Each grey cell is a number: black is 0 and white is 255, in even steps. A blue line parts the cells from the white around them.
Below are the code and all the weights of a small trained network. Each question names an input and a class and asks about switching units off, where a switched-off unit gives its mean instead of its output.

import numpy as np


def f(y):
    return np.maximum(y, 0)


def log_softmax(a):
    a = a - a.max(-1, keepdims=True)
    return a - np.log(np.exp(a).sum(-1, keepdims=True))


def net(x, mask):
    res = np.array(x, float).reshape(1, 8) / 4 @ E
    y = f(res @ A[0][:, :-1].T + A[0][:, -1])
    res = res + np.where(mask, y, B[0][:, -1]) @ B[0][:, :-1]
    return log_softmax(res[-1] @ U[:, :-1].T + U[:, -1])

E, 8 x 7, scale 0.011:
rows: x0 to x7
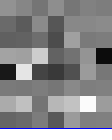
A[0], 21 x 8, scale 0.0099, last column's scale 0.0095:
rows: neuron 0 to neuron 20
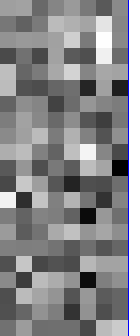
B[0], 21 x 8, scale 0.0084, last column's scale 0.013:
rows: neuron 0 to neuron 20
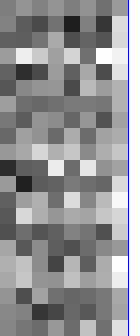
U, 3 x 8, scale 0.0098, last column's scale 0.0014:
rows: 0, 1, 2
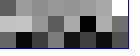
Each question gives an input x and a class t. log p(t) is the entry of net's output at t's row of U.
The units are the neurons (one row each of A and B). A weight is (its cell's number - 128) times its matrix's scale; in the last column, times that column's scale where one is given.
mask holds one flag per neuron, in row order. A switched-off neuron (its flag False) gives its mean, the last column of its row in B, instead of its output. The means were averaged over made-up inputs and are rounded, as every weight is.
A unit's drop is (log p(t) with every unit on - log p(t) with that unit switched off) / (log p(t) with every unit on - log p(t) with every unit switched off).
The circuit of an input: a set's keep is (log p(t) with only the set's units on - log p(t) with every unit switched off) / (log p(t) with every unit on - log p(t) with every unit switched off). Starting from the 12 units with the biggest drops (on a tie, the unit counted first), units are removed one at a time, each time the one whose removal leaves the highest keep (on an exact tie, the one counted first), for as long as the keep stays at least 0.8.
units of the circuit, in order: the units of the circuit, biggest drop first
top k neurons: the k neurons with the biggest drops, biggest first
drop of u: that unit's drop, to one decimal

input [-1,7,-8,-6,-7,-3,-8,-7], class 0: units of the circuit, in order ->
[neuron 5]
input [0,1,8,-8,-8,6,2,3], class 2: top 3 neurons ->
[neuron 1; neuron 4; neuron 2]
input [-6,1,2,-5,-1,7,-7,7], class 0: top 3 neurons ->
[neuron 5; neuron 16; neuron 20]
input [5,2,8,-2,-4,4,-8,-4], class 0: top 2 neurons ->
[neuron 5; neuron 16]
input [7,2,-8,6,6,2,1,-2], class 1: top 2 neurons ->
[neuron 16; neuron 4]
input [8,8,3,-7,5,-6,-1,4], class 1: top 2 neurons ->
[neuron 16; neuron 3]
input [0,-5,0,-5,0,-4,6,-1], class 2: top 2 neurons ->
[neuron 1; neuron 2]
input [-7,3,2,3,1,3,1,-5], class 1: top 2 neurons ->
[neuron 4; neuron 1]
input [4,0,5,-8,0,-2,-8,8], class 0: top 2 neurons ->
[neuron 5; neuron 20]
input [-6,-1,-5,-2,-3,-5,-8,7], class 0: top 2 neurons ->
[neuron 16; neuron 5]
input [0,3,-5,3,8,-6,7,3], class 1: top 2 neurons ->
[neuron 16; neuron 4]
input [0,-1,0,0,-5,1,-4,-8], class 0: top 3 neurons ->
[neuron 16; neuron 3; neuron 5]
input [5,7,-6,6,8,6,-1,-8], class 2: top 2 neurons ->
[neuron 11; neuron 3]
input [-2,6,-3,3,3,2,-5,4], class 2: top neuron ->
[neuron 3]
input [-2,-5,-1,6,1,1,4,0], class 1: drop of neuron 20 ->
0.3
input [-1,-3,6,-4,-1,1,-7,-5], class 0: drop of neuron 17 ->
-0.1
